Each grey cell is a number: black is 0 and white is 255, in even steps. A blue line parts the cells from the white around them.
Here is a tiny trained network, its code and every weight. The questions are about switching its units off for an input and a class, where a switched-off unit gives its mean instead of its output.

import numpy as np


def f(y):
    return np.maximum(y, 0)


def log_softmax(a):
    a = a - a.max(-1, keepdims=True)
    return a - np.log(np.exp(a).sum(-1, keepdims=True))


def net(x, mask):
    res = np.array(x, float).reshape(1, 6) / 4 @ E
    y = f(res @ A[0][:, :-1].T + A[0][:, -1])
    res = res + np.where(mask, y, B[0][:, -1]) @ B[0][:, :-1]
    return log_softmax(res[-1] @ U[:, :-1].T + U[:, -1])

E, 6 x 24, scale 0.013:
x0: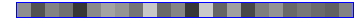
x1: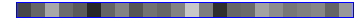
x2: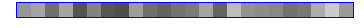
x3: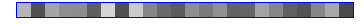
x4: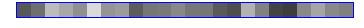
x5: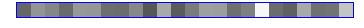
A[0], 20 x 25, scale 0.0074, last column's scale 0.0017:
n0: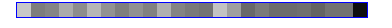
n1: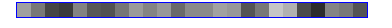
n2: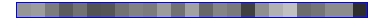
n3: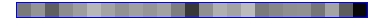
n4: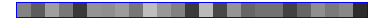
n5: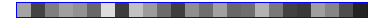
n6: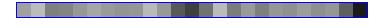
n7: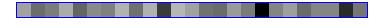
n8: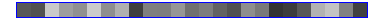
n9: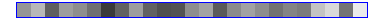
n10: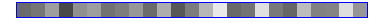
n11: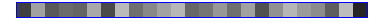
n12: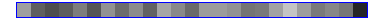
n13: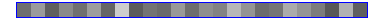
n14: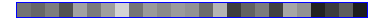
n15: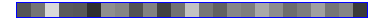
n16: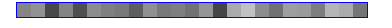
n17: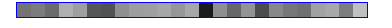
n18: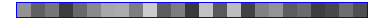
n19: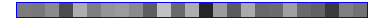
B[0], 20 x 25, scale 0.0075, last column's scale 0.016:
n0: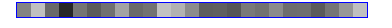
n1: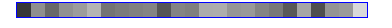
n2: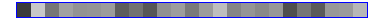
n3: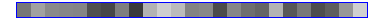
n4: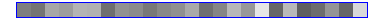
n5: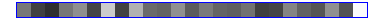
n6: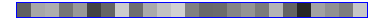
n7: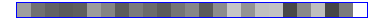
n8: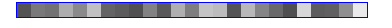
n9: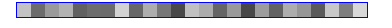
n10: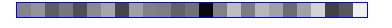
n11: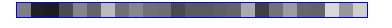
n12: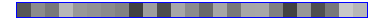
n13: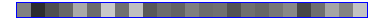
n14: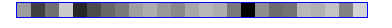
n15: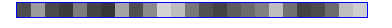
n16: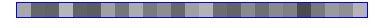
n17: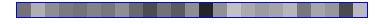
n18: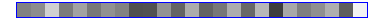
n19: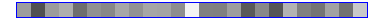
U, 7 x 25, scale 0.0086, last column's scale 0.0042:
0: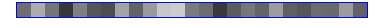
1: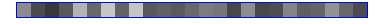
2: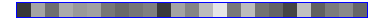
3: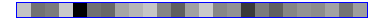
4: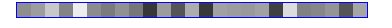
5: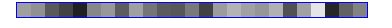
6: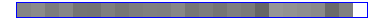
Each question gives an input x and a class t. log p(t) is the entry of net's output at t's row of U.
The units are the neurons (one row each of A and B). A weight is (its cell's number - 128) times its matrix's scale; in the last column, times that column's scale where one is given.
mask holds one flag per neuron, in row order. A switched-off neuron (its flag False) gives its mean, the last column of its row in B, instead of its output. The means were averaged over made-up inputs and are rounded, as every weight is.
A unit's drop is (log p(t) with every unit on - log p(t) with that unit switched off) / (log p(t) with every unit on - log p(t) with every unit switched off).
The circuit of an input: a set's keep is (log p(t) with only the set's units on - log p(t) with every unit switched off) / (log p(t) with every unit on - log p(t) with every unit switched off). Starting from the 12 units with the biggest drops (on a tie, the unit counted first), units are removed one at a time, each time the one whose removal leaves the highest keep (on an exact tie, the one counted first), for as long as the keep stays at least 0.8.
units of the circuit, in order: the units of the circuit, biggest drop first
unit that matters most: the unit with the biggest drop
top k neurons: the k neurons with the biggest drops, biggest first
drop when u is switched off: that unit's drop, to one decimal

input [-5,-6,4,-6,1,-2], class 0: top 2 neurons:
(n3, n5)
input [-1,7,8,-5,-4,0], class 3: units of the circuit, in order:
(n9)
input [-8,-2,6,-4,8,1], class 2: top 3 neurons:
(n8, n18, n4)
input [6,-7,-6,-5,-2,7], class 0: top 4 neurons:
(n3, n6, n7, n0)
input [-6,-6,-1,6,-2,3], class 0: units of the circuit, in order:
(n0, n3)
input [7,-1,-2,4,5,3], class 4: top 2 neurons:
(n18, n4)
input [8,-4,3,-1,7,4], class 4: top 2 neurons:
(n4, n18)
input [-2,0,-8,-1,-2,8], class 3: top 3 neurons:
(n14, n19, n7)
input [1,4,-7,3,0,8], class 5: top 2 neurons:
(n10, n9)
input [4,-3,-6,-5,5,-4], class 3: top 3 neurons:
(n14, n5, n1)
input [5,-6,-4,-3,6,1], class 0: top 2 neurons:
(n3, n6)
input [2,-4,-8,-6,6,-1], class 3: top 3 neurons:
(n14, n5, n19)
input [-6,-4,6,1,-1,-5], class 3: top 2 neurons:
(n9, n18)
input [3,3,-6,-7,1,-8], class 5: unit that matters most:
n7
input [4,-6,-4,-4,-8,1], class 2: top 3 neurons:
(n1, n12, n15)
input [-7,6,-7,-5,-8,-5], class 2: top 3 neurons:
(n2, n1, n18)
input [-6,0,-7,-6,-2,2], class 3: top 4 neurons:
(n14, n19, n5, n18)
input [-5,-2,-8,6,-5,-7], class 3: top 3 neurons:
(n14, n19, n10)
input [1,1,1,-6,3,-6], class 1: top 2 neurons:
(n11, n13)
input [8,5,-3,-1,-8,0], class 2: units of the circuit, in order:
(n1)
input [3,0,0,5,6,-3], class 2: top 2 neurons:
(n8, n11)
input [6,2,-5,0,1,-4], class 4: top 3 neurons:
(n18, n4, n9)
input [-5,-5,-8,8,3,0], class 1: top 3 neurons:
(n5, n9, n0)
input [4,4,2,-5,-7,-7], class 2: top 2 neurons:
(n1, n10)
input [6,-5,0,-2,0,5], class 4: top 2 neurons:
(n18, n15)
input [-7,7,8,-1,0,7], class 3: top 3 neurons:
(n9, n7, n18)
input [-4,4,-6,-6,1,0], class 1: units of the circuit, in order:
(n11)
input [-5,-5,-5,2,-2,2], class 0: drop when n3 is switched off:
0.3
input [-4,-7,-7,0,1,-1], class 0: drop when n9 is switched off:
0.3
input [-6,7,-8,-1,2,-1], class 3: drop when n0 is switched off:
0.1
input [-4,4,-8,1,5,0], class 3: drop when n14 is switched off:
0.5
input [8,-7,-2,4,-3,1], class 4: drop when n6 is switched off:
-0.1
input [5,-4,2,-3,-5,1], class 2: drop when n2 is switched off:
0.0
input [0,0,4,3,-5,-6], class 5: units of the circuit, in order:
(n7)
